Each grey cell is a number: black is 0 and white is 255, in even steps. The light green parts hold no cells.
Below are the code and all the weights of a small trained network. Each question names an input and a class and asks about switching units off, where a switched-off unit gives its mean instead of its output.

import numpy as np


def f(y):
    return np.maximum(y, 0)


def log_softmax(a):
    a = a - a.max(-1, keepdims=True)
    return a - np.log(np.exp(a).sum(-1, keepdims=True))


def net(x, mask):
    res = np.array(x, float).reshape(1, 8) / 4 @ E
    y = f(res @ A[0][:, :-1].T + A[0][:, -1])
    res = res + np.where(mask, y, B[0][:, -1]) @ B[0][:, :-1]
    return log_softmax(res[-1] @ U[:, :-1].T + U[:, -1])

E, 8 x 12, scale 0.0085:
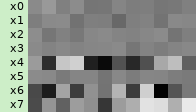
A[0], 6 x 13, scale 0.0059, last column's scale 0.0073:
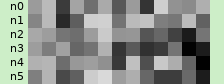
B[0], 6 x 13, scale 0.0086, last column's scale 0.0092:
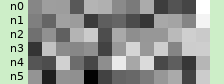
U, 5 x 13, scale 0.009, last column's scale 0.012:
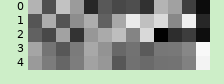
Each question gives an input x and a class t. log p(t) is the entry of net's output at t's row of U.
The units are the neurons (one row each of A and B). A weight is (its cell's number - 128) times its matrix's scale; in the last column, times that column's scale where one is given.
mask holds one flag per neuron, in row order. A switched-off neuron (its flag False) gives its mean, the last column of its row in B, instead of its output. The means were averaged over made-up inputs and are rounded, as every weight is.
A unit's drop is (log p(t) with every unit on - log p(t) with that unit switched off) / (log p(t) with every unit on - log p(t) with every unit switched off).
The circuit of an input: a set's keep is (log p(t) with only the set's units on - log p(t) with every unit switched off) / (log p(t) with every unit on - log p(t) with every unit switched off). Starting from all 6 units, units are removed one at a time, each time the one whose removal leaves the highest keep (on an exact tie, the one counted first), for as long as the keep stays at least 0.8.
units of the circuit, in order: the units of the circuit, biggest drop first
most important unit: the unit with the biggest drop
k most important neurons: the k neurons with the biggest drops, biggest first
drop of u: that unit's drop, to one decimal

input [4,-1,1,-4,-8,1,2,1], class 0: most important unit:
n5
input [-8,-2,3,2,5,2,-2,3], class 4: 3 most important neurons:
[n1 n5 n3]
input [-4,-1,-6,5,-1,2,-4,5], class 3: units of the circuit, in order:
[n3 n2]
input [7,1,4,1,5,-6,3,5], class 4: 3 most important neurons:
[n1 n5 n3]
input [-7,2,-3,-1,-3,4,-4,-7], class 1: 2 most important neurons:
[n3 n2]
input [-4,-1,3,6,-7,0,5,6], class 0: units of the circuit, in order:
[n1 n5]
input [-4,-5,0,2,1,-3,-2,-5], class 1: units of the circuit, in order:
[n3 n2 n1]
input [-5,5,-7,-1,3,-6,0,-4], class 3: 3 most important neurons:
[n1 n5 n4]
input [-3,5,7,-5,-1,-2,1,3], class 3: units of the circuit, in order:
[n3 n4]
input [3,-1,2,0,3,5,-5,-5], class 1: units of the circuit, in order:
[n3 n1]
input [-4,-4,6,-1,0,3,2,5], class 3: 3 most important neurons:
[n3 n2 n4]
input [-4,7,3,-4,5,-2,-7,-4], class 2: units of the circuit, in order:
[n4 n0 n1]
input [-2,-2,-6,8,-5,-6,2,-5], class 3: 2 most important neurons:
[n2 n5]
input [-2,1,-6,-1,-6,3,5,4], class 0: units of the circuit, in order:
[n1 n5 n0]
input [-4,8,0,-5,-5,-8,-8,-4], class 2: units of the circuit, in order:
[n4]
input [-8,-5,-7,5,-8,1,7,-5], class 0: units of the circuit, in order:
[n5 n1]
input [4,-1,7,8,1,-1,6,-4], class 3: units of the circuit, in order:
[n0 n4]
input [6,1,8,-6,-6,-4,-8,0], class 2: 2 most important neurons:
[n0 n4]
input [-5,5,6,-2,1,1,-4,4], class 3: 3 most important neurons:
[n3 n2 n0]
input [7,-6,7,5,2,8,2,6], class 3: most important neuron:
[n3]
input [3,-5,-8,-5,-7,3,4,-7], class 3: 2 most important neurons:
[n2 n5]
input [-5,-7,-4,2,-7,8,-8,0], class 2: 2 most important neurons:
[n0 n4]
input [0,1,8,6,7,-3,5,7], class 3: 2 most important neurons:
[n1 n5]
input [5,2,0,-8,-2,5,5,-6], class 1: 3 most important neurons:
[n3 n2 n0]
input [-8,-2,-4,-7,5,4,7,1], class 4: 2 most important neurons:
[n0 n4]
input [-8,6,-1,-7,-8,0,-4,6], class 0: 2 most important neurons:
[n1 n5]
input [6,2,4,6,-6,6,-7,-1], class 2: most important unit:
n0
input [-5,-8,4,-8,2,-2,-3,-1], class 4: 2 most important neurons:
[n1 n5]
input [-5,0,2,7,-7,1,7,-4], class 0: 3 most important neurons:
[n5 n1 n0]
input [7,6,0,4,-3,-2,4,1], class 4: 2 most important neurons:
[n0 n4]
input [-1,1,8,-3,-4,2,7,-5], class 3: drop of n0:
0.3
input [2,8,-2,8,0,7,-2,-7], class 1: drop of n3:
0.5
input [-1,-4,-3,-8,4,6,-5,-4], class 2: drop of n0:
0.3
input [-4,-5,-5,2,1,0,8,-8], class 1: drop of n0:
0.1
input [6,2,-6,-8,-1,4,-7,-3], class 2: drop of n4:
0.3
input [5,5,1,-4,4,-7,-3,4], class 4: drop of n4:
0.0
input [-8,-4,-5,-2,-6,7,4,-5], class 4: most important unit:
n2
